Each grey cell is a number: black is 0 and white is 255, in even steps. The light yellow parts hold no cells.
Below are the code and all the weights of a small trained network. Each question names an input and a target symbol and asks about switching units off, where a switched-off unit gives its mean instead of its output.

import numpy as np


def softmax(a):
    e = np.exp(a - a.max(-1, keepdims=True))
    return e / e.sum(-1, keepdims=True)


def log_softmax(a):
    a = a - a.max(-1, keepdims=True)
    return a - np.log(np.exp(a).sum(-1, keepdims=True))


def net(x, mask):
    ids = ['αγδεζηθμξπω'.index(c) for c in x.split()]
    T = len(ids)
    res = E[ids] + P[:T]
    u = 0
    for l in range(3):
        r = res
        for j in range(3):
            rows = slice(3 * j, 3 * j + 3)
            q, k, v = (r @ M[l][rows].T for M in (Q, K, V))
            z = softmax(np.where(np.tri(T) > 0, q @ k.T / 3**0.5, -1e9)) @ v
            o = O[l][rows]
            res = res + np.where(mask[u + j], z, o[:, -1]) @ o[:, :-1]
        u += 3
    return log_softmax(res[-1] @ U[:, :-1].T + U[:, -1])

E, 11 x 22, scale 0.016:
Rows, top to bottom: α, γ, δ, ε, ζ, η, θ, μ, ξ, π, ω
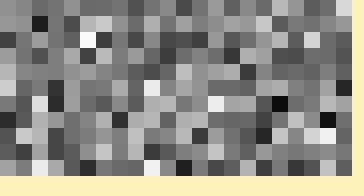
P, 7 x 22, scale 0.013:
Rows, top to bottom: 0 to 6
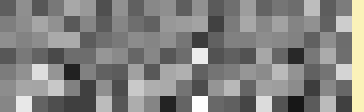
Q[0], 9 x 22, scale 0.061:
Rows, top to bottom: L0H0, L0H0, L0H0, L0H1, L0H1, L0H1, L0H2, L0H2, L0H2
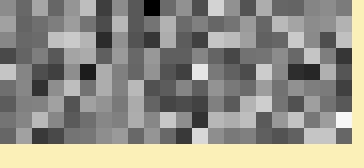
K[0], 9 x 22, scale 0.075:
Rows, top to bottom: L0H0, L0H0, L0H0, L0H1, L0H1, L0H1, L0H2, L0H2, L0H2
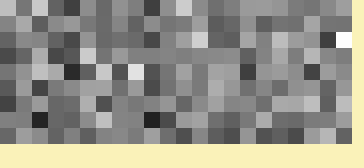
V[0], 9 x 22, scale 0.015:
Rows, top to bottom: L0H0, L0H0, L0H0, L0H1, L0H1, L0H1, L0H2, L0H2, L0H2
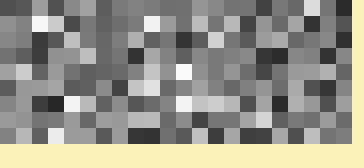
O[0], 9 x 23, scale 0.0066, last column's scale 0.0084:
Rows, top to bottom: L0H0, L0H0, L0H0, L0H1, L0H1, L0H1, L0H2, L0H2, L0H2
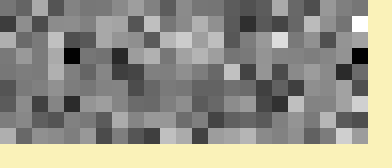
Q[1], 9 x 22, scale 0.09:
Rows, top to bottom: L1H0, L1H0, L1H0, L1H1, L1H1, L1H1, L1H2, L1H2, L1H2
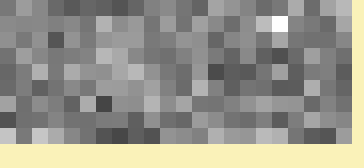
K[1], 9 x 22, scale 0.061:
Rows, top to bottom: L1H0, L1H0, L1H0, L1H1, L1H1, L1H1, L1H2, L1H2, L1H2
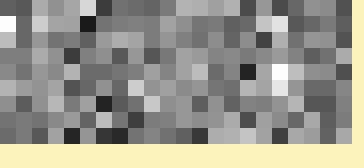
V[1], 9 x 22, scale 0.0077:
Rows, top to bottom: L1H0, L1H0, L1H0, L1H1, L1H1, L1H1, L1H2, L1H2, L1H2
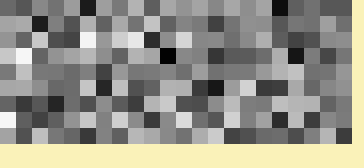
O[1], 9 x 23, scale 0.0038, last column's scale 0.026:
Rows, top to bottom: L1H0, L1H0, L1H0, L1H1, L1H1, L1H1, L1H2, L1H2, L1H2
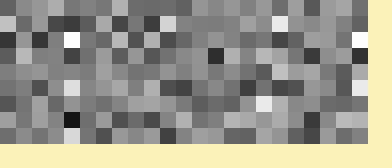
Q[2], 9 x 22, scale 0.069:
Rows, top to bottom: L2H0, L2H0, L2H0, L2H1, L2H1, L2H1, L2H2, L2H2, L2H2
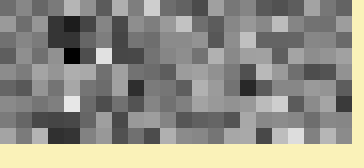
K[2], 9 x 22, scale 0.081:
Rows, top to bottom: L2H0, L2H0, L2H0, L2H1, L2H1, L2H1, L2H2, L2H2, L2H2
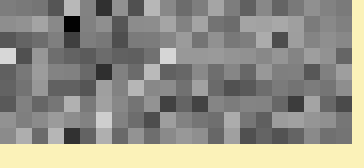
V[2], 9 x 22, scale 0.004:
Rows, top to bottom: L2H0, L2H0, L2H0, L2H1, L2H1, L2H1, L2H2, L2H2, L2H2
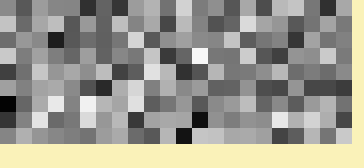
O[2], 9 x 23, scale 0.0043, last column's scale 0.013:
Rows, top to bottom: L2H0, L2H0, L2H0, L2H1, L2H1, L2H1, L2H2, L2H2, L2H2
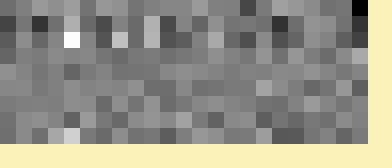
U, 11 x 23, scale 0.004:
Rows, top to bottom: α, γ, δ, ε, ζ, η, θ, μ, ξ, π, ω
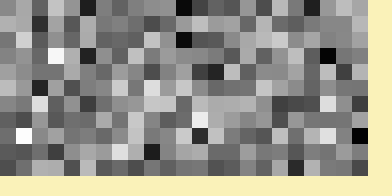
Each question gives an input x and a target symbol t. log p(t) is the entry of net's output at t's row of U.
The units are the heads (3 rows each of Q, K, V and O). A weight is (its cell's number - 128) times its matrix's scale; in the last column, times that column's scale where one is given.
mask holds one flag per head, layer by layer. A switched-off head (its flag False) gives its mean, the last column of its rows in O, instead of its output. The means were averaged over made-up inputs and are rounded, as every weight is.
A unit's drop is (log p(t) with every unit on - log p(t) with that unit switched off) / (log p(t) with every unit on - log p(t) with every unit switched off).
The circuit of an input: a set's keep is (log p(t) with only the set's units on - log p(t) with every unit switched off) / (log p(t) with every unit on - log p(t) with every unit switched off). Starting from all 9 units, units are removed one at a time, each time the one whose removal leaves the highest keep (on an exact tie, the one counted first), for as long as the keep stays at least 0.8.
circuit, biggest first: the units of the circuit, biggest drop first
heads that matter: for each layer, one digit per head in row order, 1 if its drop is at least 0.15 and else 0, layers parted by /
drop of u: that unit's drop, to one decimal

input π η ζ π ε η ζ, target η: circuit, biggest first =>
L0H0, L0H2
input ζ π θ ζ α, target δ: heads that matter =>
100 / 001 / 000
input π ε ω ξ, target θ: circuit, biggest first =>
L0H2
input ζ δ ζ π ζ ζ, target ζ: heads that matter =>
010 / 000 / 000
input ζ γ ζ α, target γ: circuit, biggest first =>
L0H2, L0H0, L1H2
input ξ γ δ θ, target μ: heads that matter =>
001 / 000 / 000
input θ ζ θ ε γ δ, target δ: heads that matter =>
100 / 000 / 000
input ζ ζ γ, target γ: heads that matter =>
001 / 000 / 000
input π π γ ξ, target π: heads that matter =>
010 / 000 / 000
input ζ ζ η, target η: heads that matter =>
100 / 000 / 000
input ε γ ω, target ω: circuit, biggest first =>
L0H0, L0H1
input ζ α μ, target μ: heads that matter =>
110 / 000 / 000
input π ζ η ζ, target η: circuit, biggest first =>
L0H2, L0H0
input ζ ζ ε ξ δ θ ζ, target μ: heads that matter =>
101 / 000 / 000
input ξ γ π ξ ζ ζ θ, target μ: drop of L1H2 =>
0.1
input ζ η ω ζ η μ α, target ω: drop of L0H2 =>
-0.1
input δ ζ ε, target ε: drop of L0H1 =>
0.2
